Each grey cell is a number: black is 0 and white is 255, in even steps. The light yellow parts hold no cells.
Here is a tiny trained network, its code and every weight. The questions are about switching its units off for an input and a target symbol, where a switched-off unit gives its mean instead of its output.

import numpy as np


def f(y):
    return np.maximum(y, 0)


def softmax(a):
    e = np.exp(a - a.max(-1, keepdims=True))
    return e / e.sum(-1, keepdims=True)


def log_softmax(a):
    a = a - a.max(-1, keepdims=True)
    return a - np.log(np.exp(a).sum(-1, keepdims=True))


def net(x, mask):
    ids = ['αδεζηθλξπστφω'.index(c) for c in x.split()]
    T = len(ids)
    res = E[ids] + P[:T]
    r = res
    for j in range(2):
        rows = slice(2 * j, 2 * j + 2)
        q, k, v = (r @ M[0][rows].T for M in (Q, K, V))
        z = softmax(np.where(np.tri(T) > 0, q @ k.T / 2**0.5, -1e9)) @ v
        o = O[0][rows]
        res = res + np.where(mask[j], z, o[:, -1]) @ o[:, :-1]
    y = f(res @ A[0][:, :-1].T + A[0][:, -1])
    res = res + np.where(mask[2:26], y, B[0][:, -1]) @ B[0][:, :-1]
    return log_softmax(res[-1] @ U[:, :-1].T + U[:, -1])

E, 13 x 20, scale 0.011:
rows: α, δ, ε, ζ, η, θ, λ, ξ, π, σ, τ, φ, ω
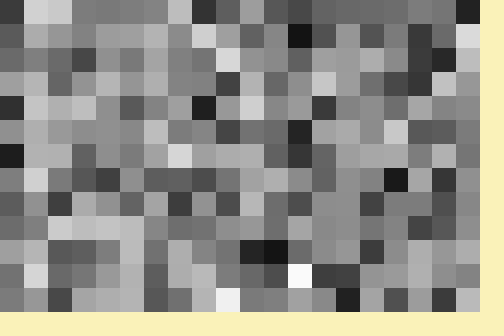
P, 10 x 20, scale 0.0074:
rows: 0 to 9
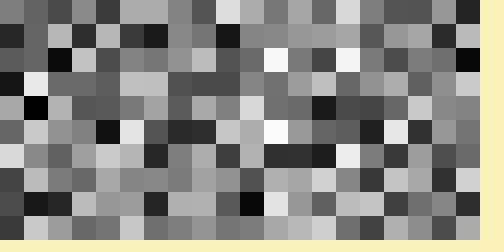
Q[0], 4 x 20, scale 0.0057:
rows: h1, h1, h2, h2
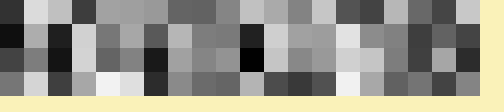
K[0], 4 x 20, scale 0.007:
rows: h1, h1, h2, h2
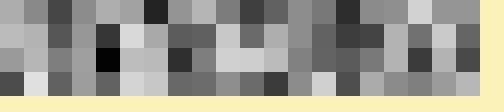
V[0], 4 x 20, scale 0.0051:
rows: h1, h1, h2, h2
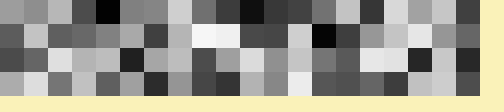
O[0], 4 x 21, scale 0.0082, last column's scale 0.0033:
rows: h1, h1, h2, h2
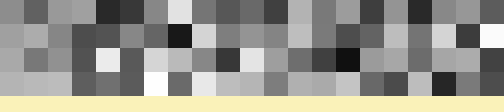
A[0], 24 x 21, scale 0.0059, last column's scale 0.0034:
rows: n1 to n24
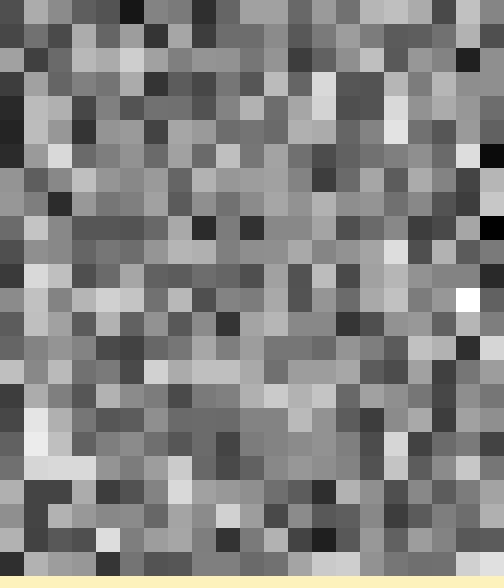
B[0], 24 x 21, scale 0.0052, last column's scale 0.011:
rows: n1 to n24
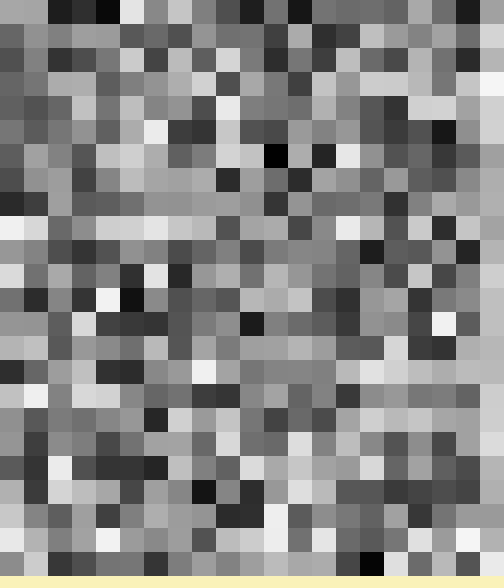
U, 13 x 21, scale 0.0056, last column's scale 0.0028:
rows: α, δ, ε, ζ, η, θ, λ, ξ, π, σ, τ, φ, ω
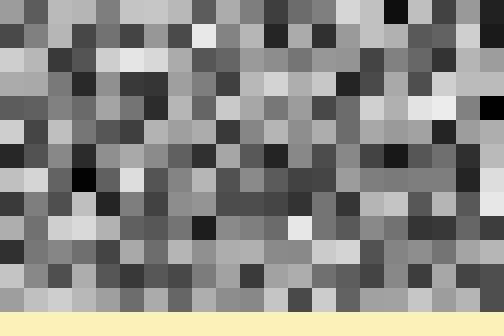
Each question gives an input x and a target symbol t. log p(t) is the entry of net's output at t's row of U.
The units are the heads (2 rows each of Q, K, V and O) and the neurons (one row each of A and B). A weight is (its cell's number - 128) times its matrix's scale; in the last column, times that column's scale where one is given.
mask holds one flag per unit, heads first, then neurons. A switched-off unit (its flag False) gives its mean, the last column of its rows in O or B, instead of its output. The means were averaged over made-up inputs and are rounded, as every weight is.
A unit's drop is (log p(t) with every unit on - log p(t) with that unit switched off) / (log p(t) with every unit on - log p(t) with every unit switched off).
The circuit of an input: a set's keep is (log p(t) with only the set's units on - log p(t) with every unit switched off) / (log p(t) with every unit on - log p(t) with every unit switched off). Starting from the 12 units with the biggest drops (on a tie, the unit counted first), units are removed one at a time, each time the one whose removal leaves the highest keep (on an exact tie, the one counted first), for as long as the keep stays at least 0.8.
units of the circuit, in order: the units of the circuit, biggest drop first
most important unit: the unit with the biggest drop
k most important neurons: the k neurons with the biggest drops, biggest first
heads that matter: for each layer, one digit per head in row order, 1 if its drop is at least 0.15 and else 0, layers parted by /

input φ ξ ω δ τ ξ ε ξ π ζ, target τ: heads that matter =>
01
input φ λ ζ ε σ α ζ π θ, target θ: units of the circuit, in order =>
(h2; h1)
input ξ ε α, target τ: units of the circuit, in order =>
(h2; n16; n12)
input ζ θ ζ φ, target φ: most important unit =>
h1
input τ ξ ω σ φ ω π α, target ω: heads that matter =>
10
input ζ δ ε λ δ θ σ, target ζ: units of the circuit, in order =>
(h2; n23; n13)
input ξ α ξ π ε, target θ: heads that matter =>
11
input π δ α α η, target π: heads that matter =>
01
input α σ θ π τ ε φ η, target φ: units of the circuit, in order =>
(h1; n14)
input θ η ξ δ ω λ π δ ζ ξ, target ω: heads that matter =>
10
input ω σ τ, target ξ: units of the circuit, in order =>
(h1; n3)
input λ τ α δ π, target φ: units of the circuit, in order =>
(h2; h1; n24)
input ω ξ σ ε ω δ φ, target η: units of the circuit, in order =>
(h2; h1; n23)
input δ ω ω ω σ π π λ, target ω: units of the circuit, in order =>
(h1; n12)
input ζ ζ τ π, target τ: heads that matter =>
10
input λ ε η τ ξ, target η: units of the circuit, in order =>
(h2; h1; n2)
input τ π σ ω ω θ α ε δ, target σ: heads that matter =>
10
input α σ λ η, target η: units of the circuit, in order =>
(n18; n5)
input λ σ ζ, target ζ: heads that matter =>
01
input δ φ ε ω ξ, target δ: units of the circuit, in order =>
(h2; n16; h1)
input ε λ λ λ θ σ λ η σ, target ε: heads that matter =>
11
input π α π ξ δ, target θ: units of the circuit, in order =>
(h1; h2; n22)
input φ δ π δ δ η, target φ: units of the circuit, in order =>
(h1)
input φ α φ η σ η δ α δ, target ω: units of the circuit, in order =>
(h2; n23; n16)
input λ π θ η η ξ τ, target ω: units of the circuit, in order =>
(h2; n23; n16)
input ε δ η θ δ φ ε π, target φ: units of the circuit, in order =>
(h1; n14)
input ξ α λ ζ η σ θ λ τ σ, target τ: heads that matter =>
10
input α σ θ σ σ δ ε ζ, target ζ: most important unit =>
n13
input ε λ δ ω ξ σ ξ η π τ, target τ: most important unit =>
h2
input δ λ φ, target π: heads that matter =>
01
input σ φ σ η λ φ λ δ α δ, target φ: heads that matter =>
10
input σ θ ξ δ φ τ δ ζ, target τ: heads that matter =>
11
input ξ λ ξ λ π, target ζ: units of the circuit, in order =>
(h2; n23)
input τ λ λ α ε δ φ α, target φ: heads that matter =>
10
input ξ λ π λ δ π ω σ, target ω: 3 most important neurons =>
(n4; n17; n12)
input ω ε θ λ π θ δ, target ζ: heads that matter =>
01
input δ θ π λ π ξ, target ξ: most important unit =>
n1
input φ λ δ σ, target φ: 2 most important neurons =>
(n14; n11)
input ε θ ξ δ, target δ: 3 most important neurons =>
(n2; n13; n7)
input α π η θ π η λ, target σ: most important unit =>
h1
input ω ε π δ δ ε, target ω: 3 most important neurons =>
(n4; n12; n17)
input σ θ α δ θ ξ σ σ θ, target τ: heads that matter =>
01
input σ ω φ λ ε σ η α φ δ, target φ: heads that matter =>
10
